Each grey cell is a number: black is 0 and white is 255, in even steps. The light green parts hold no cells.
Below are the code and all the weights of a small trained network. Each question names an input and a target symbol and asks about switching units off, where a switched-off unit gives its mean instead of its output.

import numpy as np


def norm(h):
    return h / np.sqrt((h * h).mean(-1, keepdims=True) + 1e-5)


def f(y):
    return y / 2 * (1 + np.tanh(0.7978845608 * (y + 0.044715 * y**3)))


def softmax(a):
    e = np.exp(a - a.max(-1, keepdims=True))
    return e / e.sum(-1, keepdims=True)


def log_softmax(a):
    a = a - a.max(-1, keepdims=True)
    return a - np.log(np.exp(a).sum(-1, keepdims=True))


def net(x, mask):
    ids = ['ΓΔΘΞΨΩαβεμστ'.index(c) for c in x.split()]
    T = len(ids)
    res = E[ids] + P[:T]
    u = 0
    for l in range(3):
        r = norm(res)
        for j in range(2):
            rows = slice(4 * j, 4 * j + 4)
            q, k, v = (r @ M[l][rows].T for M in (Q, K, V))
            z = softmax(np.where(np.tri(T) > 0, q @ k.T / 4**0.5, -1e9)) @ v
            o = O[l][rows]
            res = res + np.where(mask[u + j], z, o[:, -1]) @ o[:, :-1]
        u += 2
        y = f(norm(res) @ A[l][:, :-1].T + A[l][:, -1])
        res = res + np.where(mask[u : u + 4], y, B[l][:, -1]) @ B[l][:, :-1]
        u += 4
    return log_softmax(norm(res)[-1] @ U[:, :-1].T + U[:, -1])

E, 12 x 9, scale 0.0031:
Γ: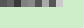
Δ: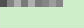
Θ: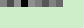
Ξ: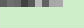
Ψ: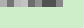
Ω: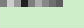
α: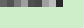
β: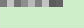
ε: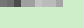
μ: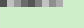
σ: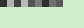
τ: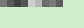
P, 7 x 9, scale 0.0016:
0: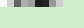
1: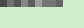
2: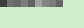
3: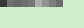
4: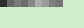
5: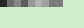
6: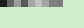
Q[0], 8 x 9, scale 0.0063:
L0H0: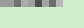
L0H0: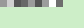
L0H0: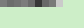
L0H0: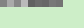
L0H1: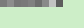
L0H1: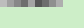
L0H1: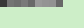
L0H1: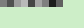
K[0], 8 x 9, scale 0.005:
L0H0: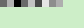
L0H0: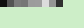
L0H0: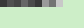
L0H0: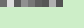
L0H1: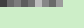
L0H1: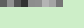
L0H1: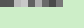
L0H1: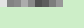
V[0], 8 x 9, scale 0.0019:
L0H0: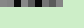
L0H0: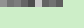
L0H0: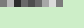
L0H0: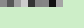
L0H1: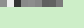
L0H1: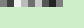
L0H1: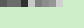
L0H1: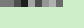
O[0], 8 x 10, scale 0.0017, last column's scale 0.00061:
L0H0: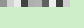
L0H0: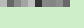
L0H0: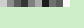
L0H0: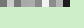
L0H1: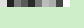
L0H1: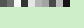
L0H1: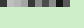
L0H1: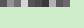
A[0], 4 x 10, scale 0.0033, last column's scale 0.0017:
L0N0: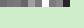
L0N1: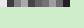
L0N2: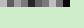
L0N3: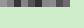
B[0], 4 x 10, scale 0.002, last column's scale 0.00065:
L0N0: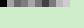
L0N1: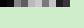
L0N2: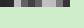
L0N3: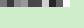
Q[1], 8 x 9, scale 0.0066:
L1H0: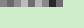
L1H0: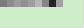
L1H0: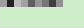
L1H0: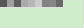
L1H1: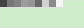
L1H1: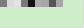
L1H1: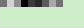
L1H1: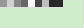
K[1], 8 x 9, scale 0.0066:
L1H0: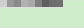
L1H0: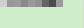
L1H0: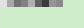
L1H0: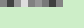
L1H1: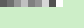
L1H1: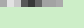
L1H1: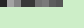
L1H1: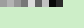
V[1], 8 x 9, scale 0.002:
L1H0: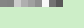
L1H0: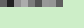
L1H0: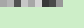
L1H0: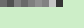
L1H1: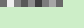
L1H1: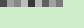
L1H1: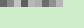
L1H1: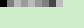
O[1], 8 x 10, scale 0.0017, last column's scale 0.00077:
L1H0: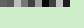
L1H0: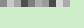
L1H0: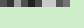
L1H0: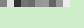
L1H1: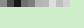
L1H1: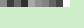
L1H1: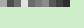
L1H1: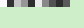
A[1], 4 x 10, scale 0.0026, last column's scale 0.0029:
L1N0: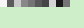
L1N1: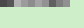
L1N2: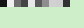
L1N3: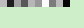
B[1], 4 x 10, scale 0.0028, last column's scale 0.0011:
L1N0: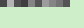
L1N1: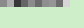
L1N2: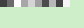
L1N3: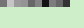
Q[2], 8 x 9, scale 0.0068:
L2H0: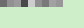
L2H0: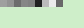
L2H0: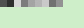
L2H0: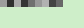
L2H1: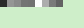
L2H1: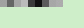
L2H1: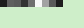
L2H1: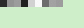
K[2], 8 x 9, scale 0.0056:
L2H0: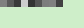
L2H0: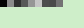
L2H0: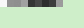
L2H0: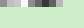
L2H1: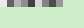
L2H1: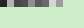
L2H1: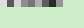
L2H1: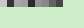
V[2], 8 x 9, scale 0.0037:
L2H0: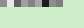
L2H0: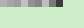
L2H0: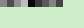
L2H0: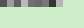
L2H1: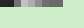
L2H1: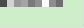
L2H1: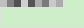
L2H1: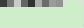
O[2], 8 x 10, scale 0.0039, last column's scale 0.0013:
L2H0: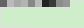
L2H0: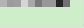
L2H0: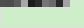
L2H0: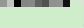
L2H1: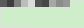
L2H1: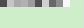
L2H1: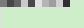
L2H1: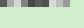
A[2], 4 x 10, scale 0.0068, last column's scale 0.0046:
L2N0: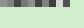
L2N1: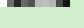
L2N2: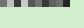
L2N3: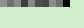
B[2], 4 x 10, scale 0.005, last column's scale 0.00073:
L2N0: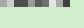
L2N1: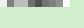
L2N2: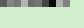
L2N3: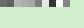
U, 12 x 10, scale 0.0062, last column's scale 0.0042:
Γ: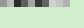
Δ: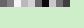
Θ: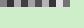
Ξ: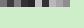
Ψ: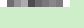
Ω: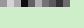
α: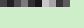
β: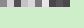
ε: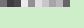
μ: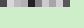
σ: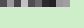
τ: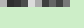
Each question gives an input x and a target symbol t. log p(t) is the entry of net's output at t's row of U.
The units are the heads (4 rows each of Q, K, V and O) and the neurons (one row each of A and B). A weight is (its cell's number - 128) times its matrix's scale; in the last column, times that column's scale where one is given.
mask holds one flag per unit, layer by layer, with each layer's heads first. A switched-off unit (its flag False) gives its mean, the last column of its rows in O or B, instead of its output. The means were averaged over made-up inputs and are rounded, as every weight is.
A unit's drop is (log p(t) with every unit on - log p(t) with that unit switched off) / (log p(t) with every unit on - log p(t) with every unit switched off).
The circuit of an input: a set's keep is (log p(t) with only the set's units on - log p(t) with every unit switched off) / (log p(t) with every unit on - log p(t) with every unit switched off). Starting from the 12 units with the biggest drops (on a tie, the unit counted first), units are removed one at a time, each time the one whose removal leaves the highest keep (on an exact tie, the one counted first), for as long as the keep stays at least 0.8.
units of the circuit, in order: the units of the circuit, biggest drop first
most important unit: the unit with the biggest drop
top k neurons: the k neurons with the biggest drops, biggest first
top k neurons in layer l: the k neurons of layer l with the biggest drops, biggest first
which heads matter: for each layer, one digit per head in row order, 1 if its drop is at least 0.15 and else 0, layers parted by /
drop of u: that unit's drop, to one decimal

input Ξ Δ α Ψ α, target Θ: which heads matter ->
01 / 11 / 01
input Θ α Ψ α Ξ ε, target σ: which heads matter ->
11 / 11 / 10
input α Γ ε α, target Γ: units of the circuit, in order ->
(L2H0; L1H0)
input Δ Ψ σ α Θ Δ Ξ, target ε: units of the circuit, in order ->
(L2H1; L0H0; L1H1)
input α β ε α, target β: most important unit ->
L2H0
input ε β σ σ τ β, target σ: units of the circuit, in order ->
(L2H0; L2N2)
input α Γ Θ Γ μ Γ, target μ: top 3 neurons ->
(L1N2; L1N0; L0N1)
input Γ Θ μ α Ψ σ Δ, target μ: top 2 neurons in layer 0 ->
(L0N3; L0N0)
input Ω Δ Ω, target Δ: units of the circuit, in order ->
(L1H1; L2H1)
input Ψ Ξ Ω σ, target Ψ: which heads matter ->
01 / 10 / 01
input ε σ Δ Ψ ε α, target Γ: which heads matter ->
11 / 11 / 10
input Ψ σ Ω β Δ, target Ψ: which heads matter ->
01 / 11 / 01
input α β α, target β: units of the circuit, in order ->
(L2H1; L2H0)
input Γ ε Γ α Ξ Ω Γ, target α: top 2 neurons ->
(L1N2; L0N3)
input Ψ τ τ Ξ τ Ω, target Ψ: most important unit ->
L2N1
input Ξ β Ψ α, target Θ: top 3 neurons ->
(L2N3; L0N2; L1N2)
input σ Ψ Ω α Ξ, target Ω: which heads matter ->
11 / 11 / 01
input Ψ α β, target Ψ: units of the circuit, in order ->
(L2H1; L2N1)
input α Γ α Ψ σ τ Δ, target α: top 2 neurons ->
(L1N2; L1N1)
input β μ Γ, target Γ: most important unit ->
L2N0
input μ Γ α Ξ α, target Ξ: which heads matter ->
00 / 10 / 11
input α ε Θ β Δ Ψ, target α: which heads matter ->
10 / 10 / 10
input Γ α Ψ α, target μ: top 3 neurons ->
(L0N3; L1N2; L1N1)
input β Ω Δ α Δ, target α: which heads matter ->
11 / 01 / 10
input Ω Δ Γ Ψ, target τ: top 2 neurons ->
(L0N1; L1N2)
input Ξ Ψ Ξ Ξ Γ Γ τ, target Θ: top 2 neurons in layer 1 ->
(L1N0; L1N2)
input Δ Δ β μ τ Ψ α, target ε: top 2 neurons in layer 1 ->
(L1N2; L1N1)
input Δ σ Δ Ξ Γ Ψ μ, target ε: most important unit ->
L2H1
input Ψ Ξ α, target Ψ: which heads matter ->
01 / 00 / 01
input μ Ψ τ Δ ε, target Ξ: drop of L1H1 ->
0.1
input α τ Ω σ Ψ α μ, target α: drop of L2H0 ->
1.3
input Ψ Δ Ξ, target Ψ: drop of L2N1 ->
0.4
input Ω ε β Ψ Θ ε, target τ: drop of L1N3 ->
0.0
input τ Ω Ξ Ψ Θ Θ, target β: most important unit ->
L0H0
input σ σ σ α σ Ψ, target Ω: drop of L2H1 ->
0.2
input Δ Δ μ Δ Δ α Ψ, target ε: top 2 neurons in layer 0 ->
(L0N3; L0N0)
